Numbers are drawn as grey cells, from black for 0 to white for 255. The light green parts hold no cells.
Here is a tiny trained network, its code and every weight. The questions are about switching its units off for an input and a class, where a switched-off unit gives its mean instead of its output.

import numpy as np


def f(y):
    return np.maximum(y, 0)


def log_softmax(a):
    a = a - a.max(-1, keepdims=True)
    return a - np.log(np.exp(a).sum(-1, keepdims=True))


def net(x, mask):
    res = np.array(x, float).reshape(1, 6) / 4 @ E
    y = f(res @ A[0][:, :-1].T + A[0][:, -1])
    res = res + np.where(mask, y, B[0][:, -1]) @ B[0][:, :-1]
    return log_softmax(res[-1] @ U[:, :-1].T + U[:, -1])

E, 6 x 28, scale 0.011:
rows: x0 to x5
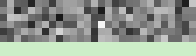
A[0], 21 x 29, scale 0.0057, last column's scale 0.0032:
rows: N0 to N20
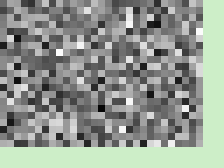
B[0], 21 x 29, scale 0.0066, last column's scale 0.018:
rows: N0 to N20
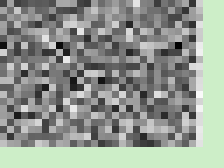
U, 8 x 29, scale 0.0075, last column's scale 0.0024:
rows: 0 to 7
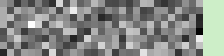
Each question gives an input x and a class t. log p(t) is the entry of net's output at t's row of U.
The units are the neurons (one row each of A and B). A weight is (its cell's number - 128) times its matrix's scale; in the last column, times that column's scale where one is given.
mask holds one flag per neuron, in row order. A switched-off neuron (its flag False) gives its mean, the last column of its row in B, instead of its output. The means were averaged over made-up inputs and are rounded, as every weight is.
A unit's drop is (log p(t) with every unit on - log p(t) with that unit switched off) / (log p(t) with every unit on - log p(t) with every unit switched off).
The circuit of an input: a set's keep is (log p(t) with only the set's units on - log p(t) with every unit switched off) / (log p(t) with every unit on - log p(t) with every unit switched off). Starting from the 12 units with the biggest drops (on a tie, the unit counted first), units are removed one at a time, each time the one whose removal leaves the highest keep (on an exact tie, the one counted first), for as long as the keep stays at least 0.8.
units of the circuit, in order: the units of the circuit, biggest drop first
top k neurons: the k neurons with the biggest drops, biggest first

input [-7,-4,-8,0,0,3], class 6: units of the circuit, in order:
[N4]
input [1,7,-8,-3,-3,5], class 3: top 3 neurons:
[N17 N4 N18]
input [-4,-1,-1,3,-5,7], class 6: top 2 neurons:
[N4 N15]
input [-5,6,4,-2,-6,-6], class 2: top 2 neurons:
[N11 N20]
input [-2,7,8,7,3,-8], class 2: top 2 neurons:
[N11 N20]
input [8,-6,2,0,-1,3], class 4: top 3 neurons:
[N0 N14 N8]
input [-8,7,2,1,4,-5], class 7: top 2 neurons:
[N18 N6]
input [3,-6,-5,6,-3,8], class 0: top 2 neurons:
[N16 N0]
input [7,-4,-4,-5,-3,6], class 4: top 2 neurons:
[N8 N0]
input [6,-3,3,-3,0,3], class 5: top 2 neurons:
[N12 N5]
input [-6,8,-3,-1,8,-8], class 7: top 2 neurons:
[N18 N6]
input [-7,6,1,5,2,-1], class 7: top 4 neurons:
[N18 N6 N5 N14]
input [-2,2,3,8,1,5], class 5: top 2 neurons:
[N18 N12]
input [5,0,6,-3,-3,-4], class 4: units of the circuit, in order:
[N14]
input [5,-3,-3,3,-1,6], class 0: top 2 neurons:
[N16 N13]
